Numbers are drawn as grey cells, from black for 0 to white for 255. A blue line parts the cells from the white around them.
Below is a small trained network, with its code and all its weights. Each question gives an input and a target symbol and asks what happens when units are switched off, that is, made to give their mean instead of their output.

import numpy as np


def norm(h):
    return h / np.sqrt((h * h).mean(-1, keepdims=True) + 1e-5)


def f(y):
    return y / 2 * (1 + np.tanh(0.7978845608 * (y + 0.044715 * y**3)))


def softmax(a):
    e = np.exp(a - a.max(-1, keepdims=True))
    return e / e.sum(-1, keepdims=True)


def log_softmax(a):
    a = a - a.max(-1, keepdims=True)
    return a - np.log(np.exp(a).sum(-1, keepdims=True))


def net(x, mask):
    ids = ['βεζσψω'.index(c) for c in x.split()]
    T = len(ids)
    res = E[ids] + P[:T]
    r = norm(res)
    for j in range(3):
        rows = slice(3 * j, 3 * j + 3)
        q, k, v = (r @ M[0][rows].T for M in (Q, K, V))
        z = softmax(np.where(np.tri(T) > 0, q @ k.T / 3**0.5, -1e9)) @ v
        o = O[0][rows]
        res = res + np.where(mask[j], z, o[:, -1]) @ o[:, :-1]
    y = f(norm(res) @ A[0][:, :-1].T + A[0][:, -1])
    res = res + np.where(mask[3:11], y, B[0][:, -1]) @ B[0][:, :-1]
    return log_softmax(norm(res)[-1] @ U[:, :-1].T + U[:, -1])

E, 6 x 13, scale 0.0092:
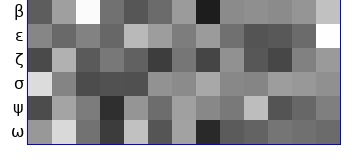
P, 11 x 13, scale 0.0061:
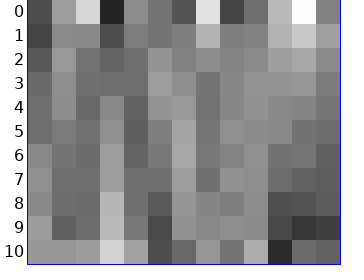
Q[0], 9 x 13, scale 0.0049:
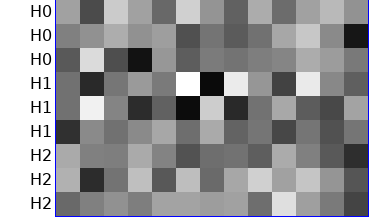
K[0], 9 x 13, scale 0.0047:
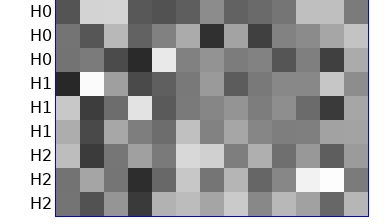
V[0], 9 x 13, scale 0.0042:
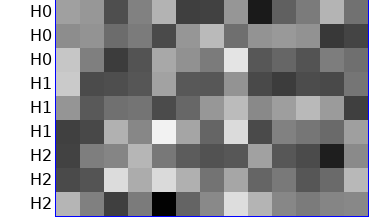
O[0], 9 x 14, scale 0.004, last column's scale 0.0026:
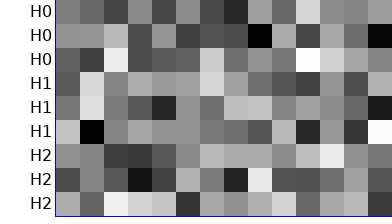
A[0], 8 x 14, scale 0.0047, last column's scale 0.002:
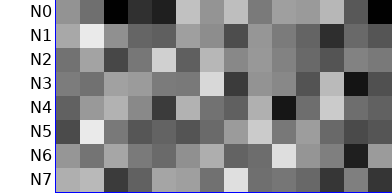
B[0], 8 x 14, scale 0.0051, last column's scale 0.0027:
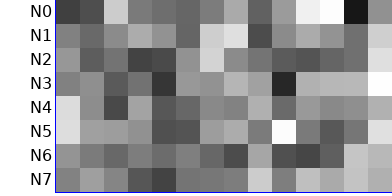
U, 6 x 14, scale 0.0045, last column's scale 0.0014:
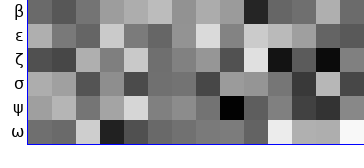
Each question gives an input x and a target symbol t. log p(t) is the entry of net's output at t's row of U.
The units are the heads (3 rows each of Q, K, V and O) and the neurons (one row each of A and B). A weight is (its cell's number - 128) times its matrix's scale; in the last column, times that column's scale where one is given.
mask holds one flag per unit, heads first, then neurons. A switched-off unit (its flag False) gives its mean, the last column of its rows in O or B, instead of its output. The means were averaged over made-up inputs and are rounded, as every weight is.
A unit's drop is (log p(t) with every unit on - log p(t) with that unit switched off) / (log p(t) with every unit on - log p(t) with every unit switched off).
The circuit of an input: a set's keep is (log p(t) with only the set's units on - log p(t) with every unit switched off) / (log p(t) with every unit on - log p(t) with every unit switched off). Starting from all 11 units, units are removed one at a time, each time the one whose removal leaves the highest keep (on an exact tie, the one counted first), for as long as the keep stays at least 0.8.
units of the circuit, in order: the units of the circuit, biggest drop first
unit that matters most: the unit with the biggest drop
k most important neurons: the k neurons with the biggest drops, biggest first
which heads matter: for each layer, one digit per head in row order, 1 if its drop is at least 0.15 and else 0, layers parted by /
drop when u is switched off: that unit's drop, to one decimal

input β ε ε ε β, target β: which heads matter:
110
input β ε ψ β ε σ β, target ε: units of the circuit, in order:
[N1, H1, H0]
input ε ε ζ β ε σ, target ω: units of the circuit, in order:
[N0, H1]
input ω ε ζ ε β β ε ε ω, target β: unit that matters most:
H1
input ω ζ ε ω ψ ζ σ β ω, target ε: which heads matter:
010
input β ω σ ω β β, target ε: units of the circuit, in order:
[H1, N1, H0, N5]
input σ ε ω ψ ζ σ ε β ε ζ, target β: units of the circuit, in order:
[H1, N3, N5]
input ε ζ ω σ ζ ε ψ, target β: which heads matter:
010
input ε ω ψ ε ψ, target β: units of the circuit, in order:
[H1, N3, H0, N6]
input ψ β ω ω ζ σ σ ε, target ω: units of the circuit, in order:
[H1, N7]
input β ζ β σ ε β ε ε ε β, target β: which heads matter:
011
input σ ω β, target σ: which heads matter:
000
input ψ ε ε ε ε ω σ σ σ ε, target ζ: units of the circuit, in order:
[H0, N3, N7]
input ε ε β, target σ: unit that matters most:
N4
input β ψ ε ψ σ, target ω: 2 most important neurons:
[N0, N5]
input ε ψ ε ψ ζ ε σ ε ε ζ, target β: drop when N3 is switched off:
0.4
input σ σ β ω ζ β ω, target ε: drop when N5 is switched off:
0.3
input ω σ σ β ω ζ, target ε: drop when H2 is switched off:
0.2
